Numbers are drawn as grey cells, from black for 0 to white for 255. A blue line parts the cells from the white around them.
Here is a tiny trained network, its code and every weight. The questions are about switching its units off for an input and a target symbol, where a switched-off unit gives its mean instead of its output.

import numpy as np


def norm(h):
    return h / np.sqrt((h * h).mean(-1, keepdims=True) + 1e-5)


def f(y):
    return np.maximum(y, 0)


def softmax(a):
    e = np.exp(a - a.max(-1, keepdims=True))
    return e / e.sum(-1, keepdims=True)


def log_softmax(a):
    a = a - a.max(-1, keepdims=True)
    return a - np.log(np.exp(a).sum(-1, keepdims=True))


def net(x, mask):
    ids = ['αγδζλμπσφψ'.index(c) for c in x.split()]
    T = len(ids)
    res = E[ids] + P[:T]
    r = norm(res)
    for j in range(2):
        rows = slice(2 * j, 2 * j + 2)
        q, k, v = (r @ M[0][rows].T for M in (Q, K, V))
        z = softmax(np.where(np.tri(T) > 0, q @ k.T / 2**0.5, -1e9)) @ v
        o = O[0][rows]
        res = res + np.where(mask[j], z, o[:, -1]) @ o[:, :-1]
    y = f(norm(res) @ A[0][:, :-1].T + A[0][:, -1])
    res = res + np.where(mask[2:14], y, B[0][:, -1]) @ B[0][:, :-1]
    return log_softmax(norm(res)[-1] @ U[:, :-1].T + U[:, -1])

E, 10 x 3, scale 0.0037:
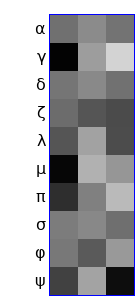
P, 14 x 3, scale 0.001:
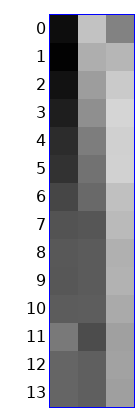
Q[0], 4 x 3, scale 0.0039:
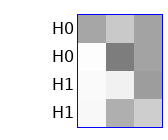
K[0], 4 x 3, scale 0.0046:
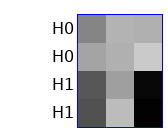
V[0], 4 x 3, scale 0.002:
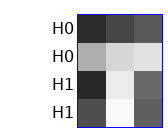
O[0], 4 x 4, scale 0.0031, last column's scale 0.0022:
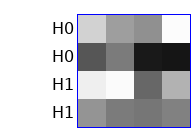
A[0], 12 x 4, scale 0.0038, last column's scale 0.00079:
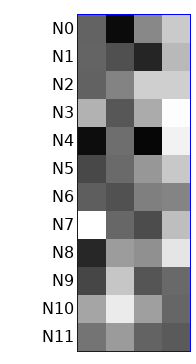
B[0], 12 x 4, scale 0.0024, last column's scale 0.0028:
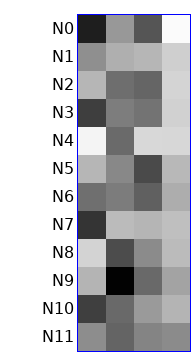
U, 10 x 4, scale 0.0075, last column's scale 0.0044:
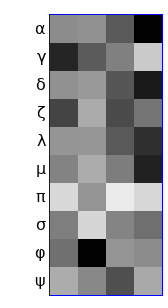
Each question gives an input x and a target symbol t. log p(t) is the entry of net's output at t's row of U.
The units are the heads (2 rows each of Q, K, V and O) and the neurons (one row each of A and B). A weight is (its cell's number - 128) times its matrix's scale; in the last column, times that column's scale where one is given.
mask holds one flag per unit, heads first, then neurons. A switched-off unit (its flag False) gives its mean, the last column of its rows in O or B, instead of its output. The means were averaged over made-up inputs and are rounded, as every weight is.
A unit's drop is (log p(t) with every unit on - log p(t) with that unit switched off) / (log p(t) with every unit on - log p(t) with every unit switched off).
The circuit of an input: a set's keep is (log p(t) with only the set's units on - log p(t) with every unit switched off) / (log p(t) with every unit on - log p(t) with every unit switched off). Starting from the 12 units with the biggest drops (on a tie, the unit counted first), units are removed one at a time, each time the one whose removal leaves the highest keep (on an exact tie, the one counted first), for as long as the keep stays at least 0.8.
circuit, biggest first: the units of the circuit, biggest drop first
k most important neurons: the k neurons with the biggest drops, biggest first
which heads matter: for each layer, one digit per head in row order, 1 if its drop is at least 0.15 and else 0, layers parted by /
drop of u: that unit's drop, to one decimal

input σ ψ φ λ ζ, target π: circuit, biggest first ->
[N4]
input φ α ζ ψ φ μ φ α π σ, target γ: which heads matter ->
00
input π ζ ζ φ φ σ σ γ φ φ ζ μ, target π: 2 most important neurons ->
[N0 N8]
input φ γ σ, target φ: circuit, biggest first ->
[N9 H0]
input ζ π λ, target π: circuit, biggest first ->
[N0 N9 N4]
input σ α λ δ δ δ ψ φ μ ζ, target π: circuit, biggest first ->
[N4 N1]
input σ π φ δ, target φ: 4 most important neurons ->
[N9 N10 N4 N1]
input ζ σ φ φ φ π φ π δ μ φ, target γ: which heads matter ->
10
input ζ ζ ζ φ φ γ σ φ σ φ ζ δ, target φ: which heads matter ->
01
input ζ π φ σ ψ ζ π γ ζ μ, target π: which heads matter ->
00
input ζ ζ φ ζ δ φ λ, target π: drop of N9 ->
-0.3
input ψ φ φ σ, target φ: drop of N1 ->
0.1
